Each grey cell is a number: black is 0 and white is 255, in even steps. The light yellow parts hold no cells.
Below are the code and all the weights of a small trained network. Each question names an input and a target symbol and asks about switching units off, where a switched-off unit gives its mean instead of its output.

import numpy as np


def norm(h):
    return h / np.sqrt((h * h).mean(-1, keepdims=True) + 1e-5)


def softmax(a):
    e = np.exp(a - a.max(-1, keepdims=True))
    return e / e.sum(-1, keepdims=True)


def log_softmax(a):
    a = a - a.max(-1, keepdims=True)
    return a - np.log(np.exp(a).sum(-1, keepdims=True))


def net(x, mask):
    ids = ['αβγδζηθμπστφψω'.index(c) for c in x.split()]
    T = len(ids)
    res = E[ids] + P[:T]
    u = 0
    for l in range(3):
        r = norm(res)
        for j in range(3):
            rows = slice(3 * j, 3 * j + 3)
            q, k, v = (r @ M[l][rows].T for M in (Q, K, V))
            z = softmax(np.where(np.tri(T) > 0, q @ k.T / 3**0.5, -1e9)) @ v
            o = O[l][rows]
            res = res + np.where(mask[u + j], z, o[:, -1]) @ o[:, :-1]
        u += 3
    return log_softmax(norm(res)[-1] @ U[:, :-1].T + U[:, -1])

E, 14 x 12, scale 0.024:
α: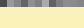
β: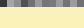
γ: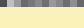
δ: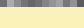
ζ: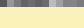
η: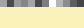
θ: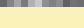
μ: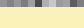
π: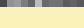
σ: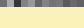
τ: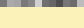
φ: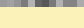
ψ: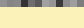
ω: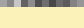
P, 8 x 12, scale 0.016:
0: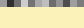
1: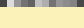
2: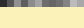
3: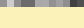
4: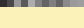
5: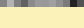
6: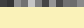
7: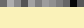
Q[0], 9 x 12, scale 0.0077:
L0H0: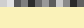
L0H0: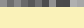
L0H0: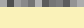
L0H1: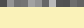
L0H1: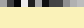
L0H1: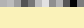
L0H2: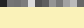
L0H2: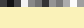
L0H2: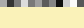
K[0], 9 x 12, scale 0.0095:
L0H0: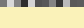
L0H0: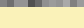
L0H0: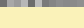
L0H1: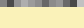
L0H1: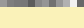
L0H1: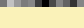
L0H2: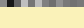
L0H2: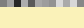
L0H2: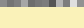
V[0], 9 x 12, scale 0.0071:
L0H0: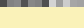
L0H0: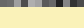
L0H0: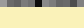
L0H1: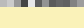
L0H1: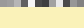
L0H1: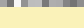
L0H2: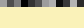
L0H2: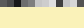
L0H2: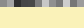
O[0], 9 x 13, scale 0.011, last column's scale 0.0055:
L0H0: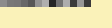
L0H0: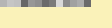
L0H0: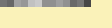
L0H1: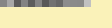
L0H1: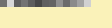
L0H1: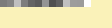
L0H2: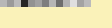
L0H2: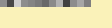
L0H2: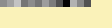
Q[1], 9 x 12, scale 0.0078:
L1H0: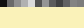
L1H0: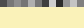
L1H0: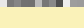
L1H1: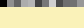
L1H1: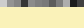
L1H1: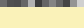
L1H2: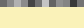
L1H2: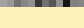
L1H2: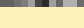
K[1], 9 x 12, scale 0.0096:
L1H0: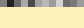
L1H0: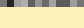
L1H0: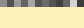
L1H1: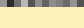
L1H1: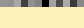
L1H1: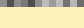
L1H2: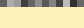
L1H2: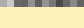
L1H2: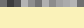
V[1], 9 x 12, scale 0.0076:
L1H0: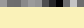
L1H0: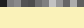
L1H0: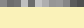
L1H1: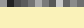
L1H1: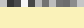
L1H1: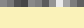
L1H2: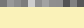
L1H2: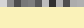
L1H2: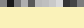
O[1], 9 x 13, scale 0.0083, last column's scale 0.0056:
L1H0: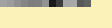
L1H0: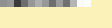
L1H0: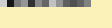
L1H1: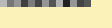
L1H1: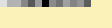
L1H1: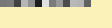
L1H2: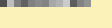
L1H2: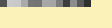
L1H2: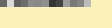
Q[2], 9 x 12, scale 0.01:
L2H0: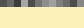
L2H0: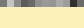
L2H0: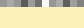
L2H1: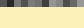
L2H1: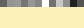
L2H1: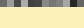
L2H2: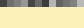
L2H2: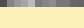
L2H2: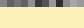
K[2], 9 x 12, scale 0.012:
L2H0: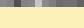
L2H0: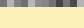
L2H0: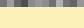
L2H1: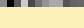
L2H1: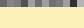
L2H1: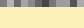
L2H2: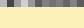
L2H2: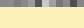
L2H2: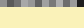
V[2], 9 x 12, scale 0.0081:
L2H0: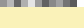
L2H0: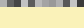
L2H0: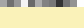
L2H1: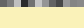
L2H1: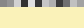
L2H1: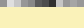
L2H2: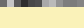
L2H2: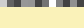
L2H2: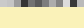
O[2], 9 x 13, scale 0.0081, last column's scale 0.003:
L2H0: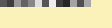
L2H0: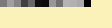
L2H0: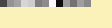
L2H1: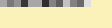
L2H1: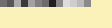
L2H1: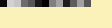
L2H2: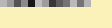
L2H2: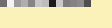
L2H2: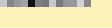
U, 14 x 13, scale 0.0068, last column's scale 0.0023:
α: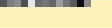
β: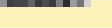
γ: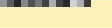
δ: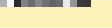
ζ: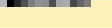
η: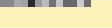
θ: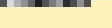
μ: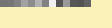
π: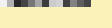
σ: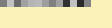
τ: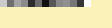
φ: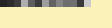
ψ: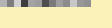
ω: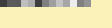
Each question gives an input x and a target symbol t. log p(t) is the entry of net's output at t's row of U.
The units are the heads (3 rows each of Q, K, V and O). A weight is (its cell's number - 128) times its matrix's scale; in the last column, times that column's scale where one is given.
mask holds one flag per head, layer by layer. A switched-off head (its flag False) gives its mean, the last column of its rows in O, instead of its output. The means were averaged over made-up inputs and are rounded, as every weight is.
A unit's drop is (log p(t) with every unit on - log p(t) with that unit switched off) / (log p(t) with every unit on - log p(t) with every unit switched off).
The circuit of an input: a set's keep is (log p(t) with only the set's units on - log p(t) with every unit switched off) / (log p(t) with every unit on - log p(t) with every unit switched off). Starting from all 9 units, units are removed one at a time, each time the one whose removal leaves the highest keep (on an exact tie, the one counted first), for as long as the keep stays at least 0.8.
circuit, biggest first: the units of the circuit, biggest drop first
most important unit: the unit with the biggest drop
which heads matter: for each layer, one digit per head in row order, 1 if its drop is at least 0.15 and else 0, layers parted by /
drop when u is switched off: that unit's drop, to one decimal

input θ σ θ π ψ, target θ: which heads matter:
101 / 010 / 010
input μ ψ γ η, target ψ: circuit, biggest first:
L0H2, L2H1
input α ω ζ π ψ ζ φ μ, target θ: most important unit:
L0H1
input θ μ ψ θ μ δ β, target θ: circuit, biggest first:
L0H2, L1H1, L2H1
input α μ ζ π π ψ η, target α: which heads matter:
111 / 011 / 001
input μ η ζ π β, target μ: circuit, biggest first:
L0H0, L1H1, L2H1, L2H0
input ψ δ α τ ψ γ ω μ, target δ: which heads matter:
011 / 100 / 000
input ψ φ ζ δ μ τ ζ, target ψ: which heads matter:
001 / 000 / 000
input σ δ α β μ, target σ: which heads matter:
110 / 000 / 001
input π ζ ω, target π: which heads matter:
111 / 111 / 010
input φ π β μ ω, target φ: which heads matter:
101 / 000 / 000
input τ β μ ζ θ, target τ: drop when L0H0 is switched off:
0.1
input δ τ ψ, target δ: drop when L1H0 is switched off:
0.1
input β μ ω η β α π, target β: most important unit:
L1H1
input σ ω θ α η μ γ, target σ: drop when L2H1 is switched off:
0.2
